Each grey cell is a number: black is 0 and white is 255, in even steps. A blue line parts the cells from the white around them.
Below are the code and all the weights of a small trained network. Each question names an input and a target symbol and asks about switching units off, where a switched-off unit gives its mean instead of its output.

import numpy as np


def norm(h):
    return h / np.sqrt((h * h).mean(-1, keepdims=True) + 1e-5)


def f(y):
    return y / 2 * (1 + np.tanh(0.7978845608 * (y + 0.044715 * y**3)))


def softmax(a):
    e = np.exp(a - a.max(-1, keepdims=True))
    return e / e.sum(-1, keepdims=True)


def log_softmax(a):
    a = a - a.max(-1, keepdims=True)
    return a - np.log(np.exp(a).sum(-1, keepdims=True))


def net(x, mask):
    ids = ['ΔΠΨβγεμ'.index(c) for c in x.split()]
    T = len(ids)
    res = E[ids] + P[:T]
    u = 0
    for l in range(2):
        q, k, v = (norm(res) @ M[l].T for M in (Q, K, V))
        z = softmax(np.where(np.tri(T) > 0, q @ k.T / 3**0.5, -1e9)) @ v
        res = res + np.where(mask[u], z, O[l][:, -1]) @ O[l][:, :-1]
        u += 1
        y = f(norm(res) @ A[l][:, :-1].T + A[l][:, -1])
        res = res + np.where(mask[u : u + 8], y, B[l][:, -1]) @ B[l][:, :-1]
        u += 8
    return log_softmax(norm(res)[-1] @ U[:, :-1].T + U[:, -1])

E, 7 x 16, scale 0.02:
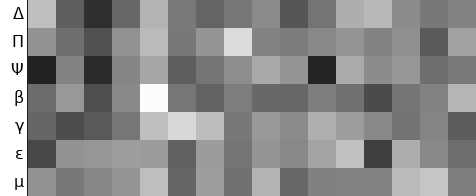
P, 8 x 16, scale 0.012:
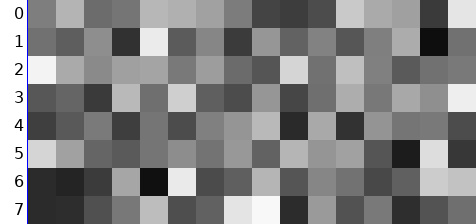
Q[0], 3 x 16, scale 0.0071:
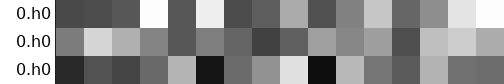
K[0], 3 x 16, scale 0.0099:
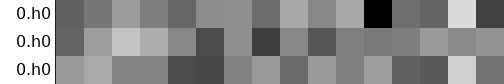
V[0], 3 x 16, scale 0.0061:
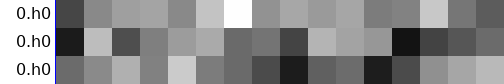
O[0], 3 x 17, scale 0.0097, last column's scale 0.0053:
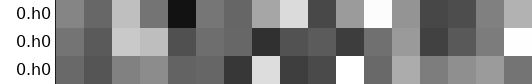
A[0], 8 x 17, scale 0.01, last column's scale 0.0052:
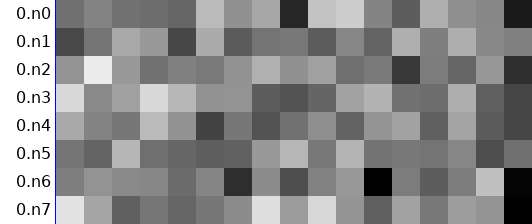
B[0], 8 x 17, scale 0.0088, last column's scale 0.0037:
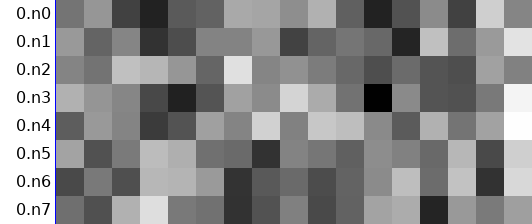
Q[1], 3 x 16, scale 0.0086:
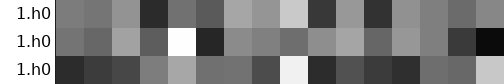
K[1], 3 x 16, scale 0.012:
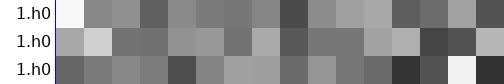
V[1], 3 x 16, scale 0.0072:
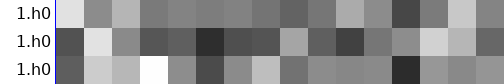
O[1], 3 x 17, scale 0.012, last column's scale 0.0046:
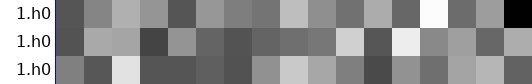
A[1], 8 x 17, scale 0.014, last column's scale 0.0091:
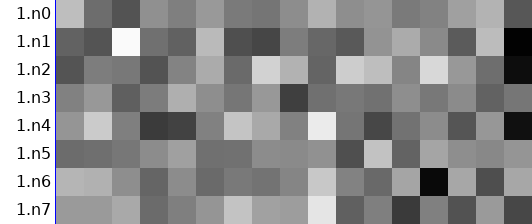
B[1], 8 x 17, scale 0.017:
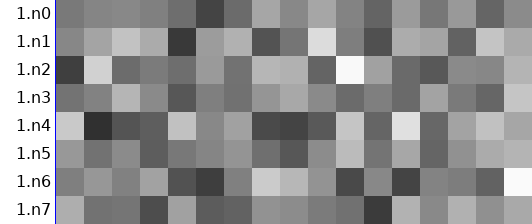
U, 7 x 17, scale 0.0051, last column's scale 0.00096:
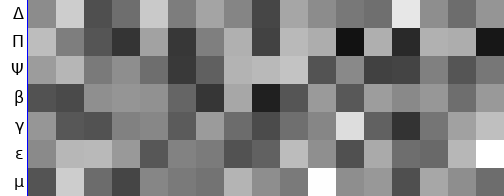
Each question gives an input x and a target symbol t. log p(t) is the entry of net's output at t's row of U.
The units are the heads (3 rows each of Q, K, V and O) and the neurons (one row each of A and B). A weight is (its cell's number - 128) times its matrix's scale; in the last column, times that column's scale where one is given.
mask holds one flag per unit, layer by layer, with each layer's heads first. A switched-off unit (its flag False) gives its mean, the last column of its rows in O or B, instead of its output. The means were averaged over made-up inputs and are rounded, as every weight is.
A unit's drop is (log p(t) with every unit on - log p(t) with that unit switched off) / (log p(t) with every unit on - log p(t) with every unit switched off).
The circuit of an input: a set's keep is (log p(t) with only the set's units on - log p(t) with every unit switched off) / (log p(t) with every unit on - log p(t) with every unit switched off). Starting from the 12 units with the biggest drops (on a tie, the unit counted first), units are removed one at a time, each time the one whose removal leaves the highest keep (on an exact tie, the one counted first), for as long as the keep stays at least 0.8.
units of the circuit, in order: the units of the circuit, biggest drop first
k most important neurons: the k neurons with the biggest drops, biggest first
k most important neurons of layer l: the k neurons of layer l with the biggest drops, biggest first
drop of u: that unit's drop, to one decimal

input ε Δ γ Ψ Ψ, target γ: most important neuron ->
(1.n6)
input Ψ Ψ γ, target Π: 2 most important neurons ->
(0.n3; 1.n4)
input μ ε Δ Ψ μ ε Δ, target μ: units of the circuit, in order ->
(0.h0; 1.n2)
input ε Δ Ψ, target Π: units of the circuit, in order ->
(0.n4; 1.n4)
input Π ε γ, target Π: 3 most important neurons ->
(1.n4; 0.n3; 1.n7)
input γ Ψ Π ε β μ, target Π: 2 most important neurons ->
(0.n3; 0.n4)
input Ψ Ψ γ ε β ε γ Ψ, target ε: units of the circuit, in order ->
(1.h0; 1.n1)
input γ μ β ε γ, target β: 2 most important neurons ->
(0.n3; 1.n6)
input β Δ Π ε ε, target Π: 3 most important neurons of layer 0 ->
(0.n7; 0.n2; 0.n6)
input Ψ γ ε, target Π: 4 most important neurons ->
(0.n3; 1.n4; 1.n7; 0.n4)
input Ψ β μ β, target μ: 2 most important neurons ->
(0.n3; 1.n2)
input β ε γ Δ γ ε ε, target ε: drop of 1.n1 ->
0.2
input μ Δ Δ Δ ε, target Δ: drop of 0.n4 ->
0.1
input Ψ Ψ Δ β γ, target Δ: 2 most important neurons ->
(0.n3; 1.n6)
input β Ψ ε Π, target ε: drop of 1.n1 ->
0.2
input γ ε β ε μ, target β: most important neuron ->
(1.n6)
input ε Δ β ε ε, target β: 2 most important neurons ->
(0.n3; 1.n6)
